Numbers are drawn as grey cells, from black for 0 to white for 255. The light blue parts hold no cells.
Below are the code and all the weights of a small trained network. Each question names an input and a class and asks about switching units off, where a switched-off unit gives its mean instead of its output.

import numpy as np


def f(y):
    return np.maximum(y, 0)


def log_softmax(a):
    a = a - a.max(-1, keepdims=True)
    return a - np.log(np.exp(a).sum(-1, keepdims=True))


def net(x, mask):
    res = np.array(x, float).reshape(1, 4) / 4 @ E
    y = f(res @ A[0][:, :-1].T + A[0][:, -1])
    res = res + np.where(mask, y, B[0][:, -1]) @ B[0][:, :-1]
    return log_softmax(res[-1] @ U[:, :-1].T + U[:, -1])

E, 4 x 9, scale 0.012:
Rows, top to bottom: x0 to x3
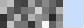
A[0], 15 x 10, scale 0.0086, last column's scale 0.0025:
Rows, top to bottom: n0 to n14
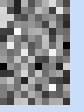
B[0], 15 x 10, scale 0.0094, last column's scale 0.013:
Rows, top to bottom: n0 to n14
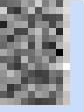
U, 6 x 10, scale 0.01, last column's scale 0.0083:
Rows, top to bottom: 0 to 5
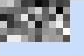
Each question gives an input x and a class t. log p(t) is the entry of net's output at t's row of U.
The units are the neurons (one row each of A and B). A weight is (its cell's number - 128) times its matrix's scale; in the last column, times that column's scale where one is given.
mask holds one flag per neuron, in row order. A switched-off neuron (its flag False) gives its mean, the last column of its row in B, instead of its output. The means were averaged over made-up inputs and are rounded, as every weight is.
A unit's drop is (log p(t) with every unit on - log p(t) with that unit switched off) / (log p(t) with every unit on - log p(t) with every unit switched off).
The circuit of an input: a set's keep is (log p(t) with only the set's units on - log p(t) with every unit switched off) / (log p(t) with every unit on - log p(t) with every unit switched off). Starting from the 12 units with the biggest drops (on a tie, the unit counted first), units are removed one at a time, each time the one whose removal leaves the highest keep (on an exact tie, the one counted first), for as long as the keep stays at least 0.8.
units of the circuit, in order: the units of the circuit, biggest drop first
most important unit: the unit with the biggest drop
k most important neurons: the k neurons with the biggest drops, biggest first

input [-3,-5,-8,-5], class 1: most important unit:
n7
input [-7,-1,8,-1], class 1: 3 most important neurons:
(n4, n11, n2)
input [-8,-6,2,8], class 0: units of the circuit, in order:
(n10, n14)
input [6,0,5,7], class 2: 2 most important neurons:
(n5, n6)
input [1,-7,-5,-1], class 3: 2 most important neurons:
(n9, n4)
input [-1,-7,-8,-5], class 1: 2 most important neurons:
(n7, n1)
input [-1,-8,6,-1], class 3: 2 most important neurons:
(n9, n7)
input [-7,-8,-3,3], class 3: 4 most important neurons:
(n9, n12, n2, n11)
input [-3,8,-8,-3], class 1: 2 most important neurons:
(n7, n0)
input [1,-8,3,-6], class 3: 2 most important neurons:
(n9, n6)
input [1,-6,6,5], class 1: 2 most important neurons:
(n4, n1)
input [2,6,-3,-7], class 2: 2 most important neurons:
(n3, n9)
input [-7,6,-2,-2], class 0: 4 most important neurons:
(n10, n7, n14, n9)
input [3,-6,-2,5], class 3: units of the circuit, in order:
(n9)
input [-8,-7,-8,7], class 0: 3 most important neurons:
(n14, n7, n10)
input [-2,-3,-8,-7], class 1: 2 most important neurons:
(n7, n12)
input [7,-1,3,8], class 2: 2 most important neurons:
(n5, n6)
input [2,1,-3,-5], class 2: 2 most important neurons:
(n3, n4)
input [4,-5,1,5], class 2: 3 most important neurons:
(n1, n6, n5)
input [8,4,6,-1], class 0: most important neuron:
(n11)
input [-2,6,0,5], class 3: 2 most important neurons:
(n1, n3)
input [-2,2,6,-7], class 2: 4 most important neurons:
(n13, n8, n7, n3)
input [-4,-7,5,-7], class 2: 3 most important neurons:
(n8, n13, n1)
